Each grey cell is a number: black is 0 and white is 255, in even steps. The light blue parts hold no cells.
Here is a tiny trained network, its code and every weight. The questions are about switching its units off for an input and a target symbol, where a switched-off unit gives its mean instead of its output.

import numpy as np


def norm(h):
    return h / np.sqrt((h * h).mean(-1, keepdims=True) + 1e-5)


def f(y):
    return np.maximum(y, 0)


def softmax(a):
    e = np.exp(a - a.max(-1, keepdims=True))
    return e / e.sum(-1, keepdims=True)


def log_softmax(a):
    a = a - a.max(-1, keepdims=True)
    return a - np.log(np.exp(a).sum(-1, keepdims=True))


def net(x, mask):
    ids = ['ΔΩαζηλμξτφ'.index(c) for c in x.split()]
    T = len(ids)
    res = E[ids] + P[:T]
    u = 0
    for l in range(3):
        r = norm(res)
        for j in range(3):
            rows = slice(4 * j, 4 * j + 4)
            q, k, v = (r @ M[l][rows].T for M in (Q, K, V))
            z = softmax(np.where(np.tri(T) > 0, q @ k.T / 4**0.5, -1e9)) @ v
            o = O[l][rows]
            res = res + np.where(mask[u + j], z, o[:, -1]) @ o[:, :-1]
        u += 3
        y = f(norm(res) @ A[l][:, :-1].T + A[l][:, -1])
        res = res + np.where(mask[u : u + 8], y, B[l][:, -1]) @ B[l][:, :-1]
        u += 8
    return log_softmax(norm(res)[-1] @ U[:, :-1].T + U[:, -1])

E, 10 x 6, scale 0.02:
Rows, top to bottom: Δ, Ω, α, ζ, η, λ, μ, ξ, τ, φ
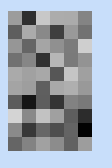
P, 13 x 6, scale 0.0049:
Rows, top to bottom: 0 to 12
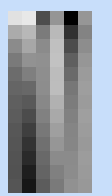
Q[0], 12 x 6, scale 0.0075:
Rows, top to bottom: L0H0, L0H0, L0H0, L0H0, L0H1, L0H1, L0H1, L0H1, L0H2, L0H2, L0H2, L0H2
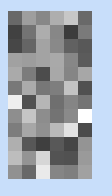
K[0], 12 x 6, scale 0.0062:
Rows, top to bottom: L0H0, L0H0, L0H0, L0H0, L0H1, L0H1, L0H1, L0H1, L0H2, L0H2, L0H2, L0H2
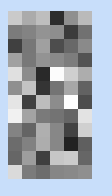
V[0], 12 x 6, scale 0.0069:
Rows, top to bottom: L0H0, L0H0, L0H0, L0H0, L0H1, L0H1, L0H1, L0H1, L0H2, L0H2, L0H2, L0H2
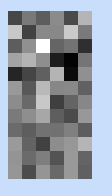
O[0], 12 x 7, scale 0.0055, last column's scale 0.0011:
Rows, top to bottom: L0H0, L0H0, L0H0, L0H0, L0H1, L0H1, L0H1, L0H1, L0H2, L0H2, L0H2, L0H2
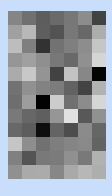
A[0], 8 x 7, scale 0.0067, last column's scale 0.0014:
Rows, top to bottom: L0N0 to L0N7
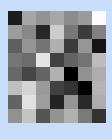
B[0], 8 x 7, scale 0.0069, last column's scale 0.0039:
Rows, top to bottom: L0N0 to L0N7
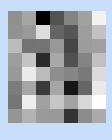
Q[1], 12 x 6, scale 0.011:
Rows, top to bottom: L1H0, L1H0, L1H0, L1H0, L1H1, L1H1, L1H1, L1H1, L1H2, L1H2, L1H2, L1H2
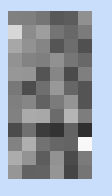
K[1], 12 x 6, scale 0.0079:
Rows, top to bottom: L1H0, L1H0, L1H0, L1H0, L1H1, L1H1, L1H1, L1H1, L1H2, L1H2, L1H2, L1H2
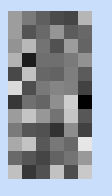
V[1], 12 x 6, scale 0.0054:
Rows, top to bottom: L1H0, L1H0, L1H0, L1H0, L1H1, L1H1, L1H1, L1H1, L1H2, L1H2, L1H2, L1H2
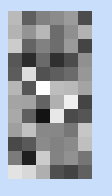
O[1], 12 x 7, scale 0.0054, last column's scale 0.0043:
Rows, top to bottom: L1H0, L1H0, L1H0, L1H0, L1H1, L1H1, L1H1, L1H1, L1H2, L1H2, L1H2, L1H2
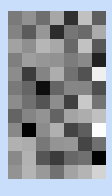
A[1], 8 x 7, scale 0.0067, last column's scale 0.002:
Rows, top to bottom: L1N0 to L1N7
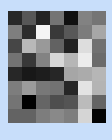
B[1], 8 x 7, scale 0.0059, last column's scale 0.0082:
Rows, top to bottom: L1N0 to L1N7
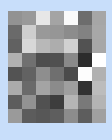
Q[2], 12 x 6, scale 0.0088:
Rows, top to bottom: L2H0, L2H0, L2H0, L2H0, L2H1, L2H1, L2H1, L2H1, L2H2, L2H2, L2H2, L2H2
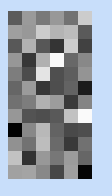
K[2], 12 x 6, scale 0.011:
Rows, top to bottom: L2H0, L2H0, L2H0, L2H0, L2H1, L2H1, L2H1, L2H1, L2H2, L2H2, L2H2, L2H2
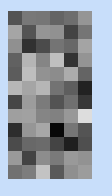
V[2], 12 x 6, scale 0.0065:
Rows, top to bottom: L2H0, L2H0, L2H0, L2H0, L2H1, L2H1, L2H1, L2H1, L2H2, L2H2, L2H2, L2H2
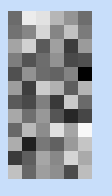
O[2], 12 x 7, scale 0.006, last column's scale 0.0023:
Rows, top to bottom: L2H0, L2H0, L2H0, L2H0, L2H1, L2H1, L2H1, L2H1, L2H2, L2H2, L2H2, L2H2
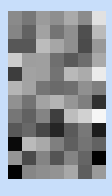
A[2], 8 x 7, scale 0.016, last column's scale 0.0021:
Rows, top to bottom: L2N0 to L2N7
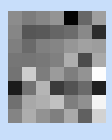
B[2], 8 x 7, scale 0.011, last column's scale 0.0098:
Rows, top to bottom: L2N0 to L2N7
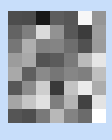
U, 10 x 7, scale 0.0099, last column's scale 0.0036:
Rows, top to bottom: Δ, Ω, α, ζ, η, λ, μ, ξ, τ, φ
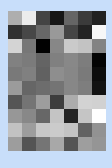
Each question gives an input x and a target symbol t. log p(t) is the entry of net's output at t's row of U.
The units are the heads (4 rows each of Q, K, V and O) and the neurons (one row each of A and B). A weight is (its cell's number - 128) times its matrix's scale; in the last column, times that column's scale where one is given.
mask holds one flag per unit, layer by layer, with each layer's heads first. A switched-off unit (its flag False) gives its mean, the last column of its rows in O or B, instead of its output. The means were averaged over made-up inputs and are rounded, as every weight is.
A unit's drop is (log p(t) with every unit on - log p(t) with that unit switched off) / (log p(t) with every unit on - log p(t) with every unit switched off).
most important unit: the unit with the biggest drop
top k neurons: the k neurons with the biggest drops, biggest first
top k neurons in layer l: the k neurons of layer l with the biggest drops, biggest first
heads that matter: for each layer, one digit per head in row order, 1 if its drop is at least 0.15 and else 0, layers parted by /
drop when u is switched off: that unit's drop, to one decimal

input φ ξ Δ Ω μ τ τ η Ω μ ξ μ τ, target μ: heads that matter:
000 / 000 / 000
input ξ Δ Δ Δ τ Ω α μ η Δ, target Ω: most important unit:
L1H2
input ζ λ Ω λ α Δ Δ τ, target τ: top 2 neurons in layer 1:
[L1N3 L1N0]
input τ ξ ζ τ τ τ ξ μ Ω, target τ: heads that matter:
000 / 000 / 000
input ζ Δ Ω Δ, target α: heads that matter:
010 / 011 / 001
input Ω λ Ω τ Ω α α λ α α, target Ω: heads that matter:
010 / 111 / 100
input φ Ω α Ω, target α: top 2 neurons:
[L0N6 L2N6]
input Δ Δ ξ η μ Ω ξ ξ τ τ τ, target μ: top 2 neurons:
[L1N4 L2N5]
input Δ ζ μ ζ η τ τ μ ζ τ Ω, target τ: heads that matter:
010 / 000 / 000
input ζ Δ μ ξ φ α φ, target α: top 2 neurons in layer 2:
[L2N3 L2N6]
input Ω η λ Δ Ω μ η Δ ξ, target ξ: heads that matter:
000 / 000 / 000
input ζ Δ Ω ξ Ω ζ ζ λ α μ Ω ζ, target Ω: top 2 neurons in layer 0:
[L0N5 L0N6]
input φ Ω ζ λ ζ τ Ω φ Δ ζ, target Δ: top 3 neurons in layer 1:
[L1N6 L1N3 L1N0]
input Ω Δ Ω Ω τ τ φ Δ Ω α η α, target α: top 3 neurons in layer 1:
[L1N3 L1N6 L1N7]
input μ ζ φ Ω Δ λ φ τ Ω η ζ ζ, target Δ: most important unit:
L0H1
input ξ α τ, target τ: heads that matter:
000 / 000 / 001
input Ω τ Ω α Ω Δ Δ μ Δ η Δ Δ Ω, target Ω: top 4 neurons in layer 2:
[L2N1 L2N3 L2N6 L2N5]
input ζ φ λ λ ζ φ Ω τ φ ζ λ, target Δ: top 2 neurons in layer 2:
[L2N7 L2N2]
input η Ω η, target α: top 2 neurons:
[L1N3 L0N5]
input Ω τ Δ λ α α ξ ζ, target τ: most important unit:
L0N4
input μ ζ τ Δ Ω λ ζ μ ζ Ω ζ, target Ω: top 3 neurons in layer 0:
[L0N5 L0N6 L0N3]
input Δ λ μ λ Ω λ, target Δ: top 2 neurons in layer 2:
[L2N7 L2N1]
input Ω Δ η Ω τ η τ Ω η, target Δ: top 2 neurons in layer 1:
[L1N6 L1N3]
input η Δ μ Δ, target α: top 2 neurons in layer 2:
[L2N6 L2N3]
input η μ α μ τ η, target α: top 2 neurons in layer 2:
[L2N6 L2N3]
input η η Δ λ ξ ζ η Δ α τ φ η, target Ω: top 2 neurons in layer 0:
[L0N4 L0N5]
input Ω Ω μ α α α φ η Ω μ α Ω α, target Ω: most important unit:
L1H1
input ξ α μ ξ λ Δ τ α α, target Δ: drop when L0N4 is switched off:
0.1
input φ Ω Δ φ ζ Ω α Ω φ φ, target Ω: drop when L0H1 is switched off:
1.0
